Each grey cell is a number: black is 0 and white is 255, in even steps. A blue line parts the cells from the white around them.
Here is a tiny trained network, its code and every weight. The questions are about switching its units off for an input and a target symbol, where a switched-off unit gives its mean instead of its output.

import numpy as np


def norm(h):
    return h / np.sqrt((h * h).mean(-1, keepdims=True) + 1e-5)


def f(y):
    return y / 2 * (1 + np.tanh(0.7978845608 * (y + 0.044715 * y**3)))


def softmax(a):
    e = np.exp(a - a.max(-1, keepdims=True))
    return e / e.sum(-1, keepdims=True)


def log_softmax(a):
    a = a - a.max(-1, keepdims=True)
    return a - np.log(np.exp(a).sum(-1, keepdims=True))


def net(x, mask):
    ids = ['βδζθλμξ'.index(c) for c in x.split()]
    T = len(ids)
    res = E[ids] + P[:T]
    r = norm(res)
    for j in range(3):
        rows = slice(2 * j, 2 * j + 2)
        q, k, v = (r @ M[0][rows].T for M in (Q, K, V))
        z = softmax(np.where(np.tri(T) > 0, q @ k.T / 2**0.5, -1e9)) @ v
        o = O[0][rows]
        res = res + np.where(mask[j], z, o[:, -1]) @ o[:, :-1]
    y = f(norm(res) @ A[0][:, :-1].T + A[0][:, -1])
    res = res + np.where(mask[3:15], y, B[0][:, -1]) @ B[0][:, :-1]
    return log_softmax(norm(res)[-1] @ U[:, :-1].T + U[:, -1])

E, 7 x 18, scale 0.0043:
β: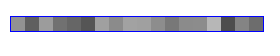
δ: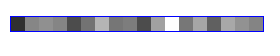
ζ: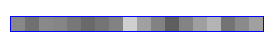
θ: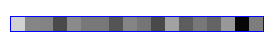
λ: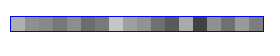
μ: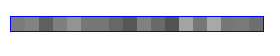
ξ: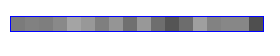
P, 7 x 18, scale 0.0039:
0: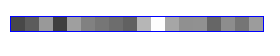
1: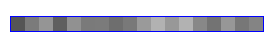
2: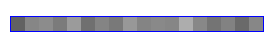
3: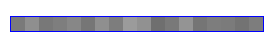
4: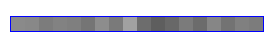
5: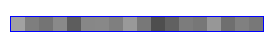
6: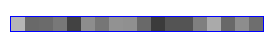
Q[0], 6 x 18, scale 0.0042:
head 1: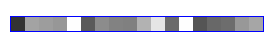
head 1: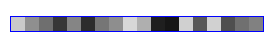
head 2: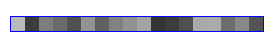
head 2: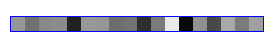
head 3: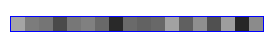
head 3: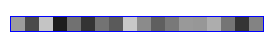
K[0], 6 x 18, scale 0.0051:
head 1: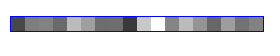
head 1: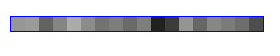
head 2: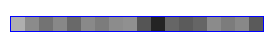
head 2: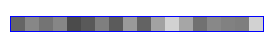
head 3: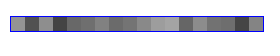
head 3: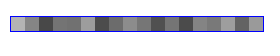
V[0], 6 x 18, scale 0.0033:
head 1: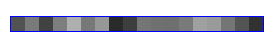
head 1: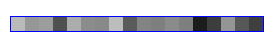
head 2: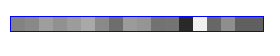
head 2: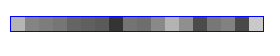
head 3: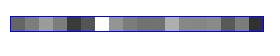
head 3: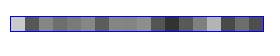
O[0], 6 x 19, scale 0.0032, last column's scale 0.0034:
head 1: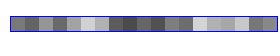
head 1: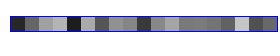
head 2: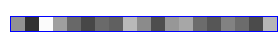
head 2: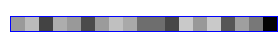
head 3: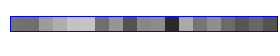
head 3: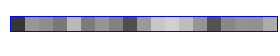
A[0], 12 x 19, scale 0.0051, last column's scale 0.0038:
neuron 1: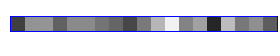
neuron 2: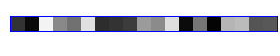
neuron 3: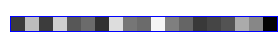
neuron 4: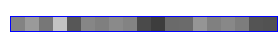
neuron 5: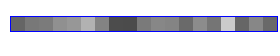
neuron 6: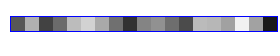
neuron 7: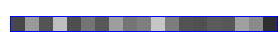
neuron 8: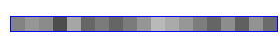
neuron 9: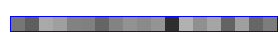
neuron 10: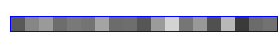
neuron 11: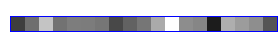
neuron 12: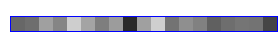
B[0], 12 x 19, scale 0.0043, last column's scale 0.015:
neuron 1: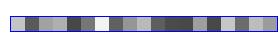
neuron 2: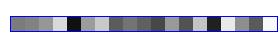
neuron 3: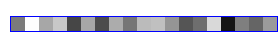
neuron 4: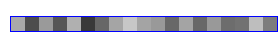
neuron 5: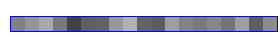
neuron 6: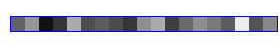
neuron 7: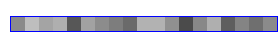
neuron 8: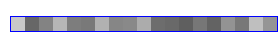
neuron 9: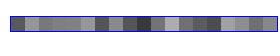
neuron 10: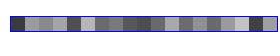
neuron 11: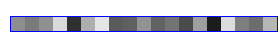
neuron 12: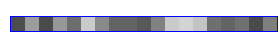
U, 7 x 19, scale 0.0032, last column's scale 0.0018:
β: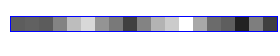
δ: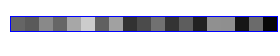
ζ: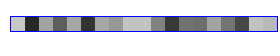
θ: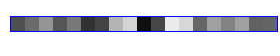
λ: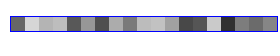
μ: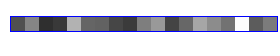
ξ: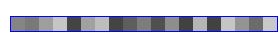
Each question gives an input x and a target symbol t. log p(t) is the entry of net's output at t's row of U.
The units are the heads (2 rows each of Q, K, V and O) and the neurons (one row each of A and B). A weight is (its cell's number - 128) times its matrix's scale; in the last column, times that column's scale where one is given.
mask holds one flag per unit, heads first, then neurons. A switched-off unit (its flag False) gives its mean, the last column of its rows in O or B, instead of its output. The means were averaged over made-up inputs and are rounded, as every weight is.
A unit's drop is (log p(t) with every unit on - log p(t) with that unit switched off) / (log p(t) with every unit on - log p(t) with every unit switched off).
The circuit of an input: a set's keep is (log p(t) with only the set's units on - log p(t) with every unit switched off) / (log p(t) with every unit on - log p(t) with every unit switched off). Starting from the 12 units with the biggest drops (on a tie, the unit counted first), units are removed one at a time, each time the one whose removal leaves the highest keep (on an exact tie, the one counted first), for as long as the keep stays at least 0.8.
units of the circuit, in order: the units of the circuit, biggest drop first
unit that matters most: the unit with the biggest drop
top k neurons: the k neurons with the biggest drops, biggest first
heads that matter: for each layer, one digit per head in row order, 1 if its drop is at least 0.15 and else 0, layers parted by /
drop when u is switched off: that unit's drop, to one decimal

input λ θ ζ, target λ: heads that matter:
110
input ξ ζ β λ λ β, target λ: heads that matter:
100
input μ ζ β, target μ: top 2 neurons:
[neuron 2; neuron 6]
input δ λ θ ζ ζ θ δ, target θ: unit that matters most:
head 2
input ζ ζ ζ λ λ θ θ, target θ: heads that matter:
111
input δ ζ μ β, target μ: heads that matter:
100
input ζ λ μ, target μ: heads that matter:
010
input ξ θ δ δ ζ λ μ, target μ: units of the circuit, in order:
[head 2; neuron 6; neuron 2]
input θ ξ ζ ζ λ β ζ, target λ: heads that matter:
100
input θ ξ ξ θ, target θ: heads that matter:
110
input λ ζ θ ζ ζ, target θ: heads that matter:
010
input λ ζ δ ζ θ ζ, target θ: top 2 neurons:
[neuron 2; neuron 11]
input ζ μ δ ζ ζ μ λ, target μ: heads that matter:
010
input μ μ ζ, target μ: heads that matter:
110
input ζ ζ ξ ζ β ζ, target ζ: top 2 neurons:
[neuron 2; neuron 11]
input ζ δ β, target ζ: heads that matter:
100
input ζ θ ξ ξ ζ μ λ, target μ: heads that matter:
111
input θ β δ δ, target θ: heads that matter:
011
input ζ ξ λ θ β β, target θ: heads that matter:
010
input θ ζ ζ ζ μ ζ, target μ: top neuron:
[neuron 6]
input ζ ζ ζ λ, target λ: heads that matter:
100
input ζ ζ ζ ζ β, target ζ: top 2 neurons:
[neuron 2; neuron 11]
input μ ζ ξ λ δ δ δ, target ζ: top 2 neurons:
[neuron 2; neuron 4]
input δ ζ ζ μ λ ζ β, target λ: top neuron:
[neuron 2]
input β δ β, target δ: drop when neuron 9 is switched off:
0.4
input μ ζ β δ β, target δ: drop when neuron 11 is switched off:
0.3
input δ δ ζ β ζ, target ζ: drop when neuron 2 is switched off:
0.4
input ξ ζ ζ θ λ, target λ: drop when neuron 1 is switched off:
0.0
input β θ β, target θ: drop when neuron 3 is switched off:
0.1
